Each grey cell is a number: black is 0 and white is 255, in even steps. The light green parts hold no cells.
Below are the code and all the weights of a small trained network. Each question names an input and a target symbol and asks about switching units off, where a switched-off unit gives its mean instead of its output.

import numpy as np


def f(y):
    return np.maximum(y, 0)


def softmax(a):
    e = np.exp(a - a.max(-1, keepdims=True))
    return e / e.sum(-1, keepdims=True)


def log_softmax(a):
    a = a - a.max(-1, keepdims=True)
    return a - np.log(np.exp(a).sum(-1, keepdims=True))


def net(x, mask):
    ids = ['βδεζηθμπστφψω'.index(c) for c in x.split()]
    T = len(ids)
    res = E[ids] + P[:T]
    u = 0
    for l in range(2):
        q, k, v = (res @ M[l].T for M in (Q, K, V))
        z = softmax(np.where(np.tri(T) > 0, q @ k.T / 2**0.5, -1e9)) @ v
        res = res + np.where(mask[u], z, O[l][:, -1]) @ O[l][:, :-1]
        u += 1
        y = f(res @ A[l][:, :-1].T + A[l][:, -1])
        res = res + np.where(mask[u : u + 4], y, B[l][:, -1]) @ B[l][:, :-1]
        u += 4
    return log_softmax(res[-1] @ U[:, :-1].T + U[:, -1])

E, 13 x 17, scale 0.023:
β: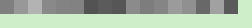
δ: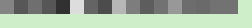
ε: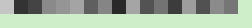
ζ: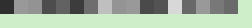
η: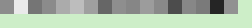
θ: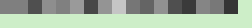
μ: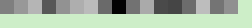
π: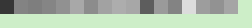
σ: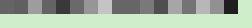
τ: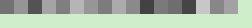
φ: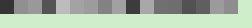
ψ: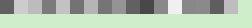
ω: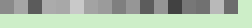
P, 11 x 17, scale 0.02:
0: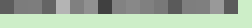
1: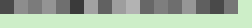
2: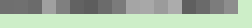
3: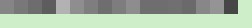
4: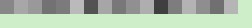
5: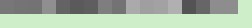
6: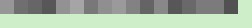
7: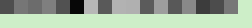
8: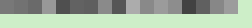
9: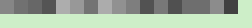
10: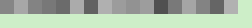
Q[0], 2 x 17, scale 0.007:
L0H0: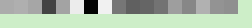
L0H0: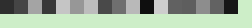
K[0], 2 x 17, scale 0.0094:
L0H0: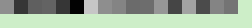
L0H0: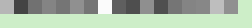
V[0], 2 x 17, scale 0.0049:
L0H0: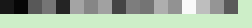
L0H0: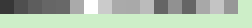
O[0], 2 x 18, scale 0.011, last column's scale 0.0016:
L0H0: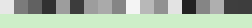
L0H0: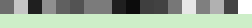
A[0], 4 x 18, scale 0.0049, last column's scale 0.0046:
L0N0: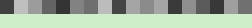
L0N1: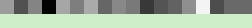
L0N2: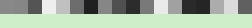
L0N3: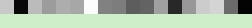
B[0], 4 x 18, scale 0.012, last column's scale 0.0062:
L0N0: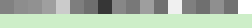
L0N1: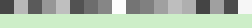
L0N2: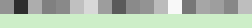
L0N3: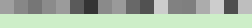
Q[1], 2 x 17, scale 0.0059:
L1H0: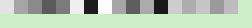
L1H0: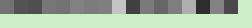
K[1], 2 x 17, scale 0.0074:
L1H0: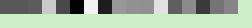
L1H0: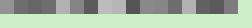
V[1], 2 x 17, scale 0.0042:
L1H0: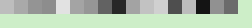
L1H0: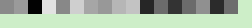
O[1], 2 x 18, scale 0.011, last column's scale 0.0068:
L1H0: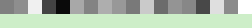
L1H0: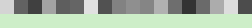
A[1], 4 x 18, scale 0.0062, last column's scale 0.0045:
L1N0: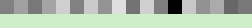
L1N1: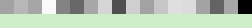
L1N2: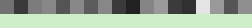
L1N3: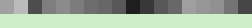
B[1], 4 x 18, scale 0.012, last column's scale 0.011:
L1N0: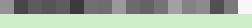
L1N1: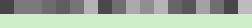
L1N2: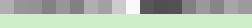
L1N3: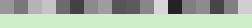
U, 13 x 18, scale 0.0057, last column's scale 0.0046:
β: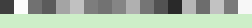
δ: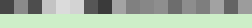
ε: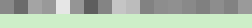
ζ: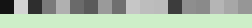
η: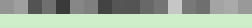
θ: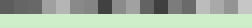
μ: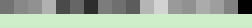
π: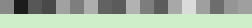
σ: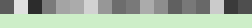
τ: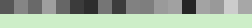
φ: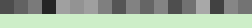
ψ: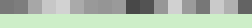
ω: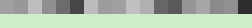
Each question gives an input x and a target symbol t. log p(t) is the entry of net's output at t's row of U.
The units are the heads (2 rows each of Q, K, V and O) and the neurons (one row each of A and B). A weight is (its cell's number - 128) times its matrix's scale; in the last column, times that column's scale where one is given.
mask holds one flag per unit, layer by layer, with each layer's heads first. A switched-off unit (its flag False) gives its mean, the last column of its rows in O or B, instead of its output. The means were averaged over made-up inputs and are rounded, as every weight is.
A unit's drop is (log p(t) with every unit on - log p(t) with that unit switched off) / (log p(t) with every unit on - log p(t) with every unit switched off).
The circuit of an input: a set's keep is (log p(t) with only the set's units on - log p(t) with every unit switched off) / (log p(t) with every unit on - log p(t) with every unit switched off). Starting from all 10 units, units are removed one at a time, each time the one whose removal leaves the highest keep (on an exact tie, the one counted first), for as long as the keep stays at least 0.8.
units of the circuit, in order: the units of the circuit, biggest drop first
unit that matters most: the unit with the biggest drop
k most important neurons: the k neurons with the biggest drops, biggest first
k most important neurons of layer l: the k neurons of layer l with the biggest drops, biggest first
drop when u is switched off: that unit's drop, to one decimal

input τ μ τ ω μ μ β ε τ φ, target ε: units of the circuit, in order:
[L0H0]
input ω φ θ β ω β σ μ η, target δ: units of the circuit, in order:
[L0N0, L0H0]
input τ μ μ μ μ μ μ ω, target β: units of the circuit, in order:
[L1H0, L0N0]
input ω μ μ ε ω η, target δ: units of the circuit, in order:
[L0H0, L0N0]
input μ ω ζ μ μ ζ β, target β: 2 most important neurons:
[L1N0, L0N0]
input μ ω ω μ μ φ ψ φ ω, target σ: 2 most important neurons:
[L0N2, L1N1]
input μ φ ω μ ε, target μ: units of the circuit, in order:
[L1N3, L0H0]
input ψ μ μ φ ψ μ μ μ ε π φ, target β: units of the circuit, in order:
[L0N0, L1H0, L1N3]
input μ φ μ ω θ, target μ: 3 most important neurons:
[L1N3, L0N0, L0N2]
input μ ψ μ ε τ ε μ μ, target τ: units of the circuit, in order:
[L1H0, L1N3, L0H0]
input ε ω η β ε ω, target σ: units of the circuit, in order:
[L1N1, L0N2]
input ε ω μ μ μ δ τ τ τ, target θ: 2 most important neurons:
[L0N2, L0N1]
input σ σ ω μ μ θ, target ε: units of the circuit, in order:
[L1N2, L0N2, L0N1]
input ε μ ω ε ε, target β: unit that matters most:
L1N0
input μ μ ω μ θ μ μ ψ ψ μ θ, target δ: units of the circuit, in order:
[L0H0, L1H0]
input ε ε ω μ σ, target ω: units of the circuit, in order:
[L0H0, L1H0]
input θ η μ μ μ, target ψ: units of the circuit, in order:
[L0H0, L0N0]
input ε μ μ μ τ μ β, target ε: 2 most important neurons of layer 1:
[L1N1, L1N3]
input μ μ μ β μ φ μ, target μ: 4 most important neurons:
[L0N1, L0N3, L1N3, L1N0]
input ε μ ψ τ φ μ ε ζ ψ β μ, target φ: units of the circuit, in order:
[L1H0]
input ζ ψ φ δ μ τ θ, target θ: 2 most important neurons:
[L1N2, L0N0]
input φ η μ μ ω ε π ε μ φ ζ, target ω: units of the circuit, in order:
[L0H0, L1H0]
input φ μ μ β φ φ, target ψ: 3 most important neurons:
[L0N2, L1N0, L1N1]
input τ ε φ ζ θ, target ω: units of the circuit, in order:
[L1H0, L0H0]
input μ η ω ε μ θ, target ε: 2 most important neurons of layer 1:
[L1N2, L1N3]
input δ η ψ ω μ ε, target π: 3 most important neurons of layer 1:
[L1N3, L1N1, L1N2]
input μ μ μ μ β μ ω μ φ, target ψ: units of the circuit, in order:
[L0N2]
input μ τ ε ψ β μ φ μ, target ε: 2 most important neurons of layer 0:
[L0N0, L0N1]
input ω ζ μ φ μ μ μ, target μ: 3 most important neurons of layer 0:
[L0N1, L0N3, L0N2]
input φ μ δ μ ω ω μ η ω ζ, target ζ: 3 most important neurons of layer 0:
[L0N1, L0N0, L0N2]
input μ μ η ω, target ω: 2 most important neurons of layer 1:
[L1N2, L1N3]
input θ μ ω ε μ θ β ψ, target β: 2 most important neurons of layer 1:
[L1N0, L1N3]
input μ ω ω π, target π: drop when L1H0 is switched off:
0.2
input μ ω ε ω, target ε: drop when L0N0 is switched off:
-0.1
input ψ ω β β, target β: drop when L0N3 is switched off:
0.0
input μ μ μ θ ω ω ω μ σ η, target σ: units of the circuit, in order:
[L0H0]
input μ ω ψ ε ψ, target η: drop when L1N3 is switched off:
0.1
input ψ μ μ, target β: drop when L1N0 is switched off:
0.2
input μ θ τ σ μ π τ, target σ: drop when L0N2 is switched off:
-0.1
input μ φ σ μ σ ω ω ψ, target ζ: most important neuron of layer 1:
[L1N0]
